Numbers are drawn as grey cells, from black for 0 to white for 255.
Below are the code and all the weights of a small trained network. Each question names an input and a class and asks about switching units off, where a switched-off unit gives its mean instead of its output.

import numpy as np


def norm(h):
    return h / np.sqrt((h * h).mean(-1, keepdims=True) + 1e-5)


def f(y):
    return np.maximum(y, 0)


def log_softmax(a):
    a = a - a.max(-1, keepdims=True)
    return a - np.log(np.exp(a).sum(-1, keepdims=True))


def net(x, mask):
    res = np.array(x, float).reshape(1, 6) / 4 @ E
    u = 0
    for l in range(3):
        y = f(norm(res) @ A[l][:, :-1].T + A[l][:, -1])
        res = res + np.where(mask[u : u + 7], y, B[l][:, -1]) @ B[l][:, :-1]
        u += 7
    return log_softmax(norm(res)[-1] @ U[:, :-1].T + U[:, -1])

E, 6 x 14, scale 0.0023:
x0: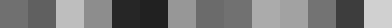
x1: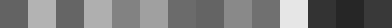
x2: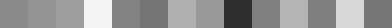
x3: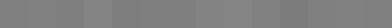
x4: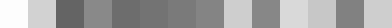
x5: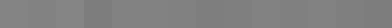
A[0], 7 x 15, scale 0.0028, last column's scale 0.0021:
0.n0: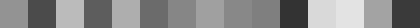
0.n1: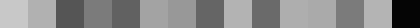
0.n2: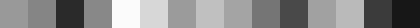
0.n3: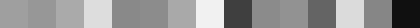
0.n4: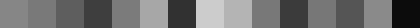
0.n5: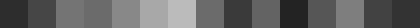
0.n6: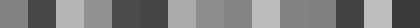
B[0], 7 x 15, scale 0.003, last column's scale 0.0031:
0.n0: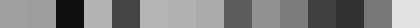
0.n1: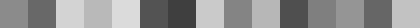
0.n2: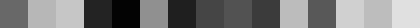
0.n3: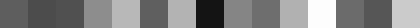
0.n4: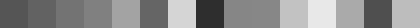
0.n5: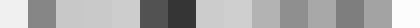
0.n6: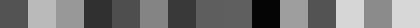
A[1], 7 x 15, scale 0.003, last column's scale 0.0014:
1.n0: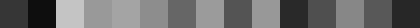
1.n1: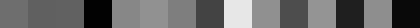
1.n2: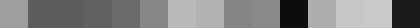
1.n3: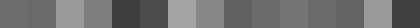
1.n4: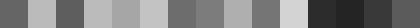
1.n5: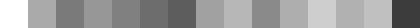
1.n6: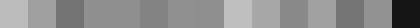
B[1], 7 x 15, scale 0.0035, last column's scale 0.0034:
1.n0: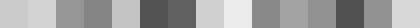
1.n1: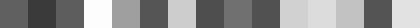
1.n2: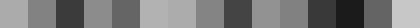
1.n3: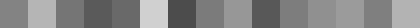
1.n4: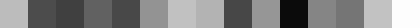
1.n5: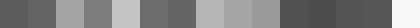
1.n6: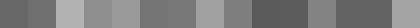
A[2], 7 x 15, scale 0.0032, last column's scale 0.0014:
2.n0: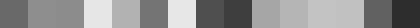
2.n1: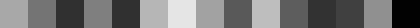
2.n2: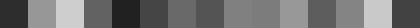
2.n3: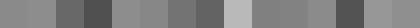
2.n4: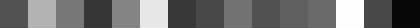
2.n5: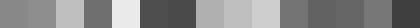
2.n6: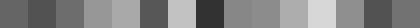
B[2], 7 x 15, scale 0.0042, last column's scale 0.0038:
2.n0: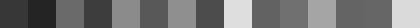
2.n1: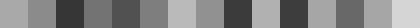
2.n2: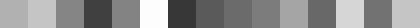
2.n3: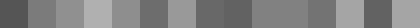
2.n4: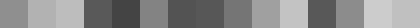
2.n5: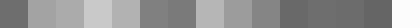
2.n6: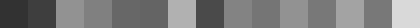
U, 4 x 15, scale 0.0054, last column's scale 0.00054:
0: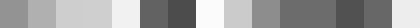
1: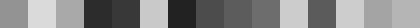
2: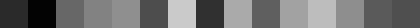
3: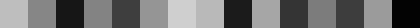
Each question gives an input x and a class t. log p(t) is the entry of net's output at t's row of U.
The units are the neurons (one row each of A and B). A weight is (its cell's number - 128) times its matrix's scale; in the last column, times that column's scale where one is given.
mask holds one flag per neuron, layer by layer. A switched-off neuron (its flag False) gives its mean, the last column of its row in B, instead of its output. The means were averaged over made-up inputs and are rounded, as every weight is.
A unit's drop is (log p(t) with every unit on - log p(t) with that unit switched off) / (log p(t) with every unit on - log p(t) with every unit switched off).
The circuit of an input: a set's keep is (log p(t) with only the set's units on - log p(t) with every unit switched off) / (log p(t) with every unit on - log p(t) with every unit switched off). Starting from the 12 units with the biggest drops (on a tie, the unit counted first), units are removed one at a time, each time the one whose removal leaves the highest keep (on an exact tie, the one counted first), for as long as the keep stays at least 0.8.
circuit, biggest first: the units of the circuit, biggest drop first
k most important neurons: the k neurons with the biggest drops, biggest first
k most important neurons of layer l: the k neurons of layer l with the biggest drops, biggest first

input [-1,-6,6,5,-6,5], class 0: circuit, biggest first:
[1.n0]
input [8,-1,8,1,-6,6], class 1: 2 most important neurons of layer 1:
[1.n1; 1.n3]
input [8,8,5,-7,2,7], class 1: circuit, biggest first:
[2.n2; 0.n6]
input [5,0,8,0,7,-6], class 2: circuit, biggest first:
[0.n3; 2.n0]
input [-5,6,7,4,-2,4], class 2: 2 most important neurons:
[0.n3; 2.n0]
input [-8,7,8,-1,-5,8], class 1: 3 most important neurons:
[0.n2; 1.n1; 2.n4]
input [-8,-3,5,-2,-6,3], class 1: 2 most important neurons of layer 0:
[0.n2; 0.n1]
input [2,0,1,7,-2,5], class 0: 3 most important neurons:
[0.n5; 0.n2; 2.n5]
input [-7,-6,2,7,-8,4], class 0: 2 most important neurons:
[0.n5; 1.n0]
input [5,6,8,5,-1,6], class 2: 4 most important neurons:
[0.n3; 2.n0; 0.n0; 0.n2]
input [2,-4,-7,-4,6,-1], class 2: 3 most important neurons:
[1.n1; 0.n5; 0.n4]
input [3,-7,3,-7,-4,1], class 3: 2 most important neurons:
[0.n0; 1.n2]
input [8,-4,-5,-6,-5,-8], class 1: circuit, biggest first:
[0.n6; 2.n2]
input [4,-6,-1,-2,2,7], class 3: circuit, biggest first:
[0.n0]
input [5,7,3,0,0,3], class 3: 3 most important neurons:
[1.n4; 0.n2; 2.n1]
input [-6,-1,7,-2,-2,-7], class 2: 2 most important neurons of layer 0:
[0.n3; 0.n6]
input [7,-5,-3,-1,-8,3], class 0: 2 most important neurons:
[1.n0; 0.n5]
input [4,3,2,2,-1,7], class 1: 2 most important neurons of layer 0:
[0.n6; 0.n0]
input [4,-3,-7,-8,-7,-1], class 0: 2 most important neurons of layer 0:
[0.n5; 0.n3]
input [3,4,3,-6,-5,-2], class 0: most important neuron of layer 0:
[0.n0]
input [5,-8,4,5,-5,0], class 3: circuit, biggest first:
[0.n0; 1.n2]
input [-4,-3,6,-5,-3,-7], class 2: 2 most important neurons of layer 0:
[0.n3; 0.n6]
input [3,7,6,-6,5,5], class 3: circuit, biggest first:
[1.n4; 0.n5]
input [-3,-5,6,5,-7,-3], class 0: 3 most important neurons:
[1.n0; 0.n5; 1.n1]
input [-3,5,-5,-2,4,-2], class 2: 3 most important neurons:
[0.n5; 1.n1; 0.n0]
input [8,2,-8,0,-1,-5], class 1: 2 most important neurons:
[0.n6; 2.n2]
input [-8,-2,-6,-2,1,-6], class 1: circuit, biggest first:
[0.n2]
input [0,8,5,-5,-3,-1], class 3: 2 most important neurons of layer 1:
[1.n4; 1.n1]
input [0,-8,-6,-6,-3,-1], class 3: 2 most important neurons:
[1.n2; 0.n0]
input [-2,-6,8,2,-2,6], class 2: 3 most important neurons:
[0.n3; 2.n0; 1.n4]
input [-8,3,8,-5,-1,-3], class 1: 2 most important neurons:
[0.n2; 2.n4]
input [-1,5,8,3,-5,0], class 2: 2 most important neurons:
[0.n3; 2.n0]
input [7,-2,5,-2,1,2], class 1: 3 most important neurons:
[0.n6; 2.n2; 1.n1]
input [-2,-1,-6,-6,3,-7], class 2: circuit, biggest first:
[1.n1]
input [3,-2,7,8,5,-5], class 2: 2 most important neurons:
[0.n3; 0.n5]
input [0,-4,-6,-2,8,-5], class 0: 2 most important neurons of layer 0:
[0.n1; 0.n3]
